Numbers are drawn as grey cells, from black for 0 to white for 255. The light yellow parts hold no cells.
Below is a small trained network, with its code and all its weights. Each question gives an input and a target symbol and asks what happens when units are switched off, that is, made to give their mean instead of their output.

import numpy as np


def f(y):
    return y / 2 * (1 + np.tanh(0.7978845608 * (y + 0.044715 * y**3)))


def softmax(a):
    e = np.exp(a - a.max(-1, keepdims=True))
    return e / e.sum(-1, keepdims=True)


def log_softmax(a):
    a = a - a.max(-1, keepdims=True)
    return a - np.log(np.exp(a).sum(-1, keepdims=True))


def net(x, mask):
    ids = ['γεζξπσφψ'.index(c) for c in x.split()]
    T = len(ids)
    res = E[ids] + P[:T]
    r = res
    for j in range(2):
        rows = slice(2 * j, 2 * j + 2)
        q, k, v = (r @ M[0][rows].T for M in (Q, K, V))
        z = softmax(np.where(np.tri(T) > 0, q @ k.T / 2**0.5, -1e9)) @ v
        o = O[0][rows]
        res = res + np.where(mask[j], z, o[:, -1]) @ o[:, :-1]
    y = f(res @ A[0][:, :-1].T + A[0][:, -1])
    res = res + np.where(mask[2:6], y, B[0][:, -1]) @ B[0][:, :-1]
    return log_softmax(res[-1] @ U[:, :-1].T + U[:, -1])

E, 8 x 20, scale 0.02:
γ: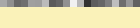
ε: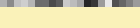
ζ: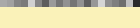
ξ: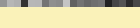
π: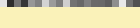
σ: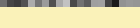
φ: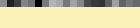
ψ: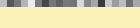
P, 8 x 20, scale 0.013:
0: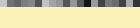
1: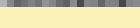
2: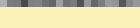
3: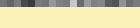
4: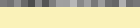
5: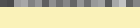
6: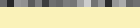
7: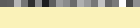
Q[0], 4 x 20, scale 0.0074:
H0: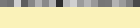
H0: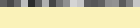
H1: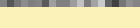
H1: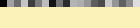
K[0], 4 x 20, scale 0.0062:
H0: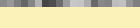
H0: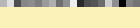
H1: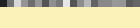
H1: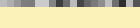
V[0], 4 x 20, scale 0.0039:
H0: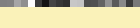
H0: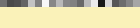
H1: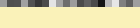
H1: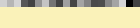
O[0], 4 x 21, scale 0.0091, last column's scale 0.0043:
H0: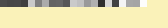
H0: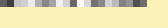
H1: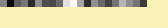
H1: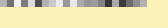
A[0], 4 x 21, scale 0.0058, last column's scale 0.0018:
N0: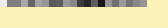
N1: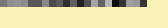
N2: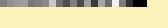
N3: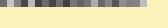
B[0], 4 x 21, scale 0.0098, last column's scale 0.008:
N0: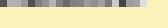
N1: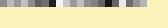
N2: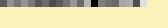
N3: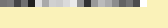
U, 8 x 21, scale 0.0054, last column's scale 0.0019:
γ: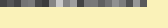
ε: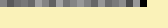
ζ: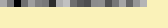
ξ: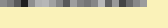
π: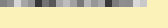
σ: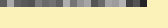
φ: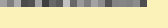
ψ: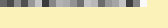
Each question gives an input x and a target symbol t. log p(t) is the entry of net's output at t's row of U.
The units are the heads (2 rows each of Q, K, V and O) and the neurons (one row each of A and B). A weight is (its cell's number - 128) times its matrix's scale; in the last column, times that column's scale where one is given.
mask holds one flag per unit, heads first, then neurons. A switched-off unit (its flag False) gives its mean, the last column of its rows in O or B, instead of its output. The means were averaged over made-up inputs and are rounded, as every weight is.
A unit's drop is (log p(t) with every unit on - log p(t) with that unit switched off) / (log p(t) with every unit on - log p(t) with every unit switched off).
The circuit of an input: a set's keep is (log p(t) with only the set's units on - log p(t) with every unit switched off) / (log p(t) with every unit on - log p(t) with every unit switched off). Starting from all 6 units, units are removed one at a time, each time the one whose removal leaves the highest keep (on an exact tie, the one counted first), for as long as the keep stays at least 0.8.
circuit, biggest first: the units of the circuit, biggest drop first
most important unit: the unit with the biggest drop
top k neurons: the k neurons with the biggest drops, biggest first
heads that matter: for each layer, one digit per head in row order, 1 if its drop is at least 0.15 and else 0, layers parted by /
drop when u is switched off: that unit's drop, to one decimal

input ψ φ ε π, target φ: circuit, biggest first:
(H1; N0)
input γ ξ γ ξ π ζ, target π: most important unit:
H1
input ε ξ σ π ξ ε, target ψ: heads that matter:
10
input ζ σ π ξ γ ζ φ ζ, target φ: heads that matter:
11
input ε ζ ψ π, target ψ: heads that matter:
10
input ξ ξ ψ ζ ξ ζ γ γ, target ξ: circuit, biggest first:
(H0; N1; H1)
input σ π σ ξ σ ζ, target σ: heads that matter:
11
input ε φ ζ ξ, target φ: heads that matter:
01
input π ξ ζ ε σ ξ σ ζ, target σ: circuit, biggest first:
(H1; H0; N2)
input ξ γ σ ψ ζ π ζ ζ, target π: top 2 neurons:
(N3; N2)
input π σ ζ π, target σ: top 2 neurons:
(N2; N1)
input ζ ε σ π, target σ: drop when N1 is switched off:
0.0
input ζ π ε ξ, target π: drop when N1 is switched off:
-0.1
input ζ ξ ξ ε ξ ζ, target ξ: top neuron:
(N3)
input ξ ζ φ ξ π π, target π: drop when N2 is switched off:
0.1
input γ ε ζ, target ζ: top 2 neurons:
(N1; N0)
